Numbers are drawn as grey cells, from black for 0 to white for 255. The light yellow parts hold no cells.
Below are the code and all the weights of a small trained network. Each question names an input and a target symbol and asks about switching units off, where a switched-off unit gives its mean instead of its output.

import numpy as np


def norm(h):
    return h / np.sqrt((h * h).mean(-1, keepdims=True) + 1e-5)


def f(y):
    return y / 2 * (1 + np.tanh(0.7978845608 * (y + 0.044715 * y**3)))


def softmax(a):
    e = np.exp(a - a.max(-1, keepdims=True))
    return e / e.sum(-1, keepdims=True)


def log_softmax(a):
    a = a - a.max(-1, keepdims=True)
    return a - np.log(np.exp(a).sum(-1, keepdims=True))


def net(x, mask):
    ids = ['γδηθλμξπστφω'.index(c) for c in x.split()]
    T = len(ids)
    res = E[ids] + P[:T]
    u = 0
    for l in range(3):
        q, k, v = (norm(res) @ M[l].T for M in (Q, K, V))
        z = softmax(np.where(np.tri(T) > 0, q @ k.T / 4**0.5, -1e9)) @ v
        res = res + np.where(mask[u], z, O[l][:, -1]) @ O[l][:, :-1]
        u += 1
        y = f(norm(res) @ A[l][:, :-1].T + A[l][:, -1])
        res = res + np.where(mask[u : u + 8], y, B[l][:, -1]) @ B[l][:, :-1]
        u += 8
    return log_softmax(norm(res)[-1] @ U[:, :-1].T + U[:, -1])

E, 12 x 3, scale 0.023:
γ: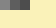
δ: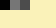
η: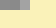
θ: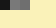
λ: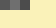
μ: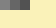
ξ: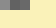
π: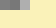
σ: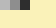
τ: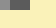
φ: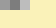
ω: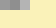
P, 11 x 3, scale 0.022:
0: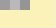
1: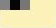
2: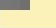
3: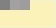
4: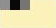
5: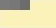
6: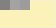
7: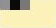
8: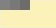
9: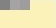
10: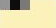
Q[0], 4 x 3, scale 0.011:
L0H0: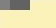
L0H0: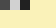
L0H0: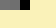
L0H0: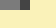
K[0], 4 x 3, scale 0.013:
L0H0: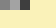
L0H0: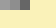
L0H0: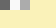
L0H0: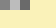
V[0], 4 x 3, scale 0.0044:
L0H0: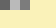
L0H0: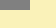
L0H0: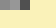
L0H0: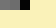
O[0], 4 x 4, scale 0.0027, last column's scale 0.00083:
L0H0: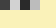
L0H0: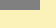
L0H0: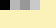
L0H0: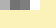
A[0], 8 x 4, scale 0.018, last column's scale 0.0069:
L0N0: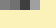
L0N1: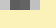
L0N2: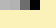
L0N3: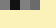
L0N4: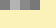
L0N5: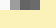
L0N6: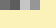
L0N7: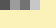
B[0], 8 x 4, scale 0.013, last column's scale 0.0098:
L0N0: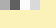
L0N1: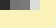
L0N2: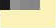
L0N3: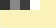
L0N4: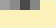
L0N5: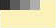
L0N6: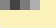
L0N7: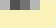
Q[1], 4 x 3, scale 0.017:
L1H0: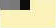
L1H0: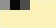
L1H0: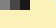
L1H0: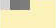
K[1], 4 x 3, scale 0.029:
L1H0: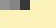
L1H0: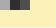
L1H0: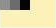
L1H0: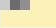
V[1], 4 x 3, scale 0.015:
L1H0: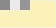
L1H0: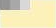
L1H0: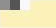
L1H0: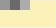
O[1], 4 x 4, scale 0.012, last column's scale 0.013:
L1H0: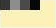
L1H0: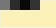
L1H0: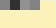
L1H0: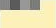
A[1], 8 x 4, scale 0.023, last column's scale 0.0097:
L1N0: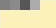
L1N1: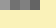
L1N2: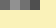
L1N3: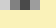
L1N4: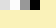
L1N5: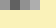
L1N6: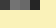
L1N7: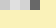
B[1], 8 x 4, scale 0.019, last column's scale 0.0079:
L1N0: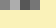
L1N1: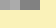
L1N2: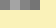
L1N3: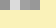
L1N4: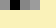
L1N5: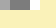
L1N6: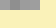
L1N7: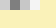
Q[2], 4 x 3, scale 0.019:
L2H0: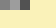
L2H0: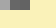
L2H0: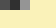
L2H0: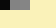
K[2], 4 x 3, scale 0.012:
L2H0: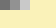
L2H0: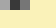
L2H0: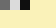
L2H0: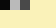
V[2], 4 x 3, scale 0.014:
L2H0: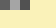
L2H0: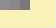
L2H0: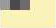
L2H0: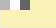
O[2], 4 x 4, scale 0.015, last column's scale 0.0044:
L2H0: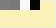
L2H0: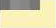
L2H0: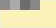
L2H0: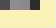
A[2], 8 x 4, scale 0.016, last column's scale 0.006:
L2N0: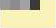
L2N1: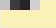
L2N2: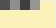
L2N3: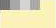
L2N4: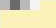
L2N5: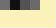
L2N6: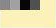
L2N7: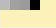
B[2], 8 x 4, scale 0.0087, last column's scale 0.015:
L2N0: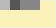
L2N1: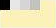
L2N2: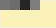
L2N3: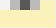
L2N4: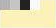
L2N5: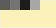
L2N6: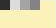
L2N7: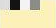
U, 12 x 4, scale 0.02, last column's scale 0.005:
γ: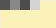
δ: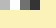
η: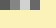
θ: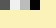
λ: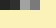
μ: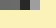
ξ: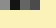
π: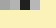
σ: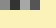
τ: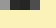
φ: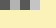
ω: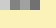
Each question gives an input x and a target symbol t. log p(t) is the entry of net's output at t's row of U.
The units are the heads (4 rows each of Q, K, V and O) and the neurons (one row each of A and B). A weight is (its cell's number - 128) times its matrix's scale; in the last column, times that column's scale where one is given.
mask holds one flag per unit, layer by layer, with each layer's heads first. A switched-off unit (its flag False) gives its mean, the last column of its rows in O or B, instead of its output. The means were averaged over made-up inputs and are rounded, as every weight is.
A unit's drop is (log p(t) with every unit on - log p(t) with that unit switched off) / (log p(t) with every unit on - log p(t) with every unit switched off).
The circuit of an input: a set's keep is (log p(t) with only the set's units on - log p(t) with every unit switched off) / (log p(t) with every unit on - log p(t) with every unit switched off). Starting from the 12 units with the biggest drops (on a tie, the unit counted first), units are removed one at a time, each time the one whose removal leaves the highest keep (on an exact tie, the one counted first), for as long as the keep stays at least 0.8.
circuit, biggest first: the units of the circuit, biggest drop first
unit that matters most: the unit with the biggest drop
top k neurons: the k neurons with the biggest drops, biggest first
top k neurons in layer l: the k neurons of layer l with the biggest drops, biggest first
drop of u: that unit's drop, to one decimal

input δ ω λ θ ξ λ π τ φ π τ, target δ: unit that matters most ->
L0N7
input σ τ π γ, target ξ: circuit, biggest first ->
[L0N0, L1H0]
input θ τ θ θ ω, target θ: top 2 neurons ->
[L0N3, L0N0]
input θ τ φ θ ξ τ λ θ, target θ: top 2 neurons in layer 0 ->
[L0N1, L0N3]
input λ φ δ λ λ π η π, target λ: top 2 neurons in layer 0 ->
[L0N6, L0N3]
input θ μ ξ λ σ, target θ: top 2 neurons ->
[L0N0, L0N3]
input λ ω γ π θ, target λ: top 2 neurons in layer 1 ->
[L1N7, L1N3]
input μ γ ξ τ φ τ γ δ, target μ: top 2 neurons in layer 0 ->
[L0N5, L0N3]
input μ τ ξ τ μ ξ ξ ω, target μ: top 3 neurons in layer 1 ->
[L1N7, L1N6, L1N3]
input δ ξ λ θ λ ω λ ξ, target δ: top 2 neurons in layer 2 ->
[L2N3, L2N1]
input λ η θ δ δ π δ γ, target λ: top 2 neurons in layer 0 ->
[L0N3, L0N1]
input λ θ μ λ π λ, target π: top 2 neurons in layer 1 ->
[L1N7, L1N5]
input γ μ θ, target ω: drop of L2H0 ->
0.0
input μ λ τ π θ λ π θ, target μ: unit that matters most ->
L0N5
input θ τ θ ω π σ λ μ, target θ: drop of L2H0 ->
0.2
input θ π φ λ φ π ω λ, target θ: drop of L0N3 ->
0.6
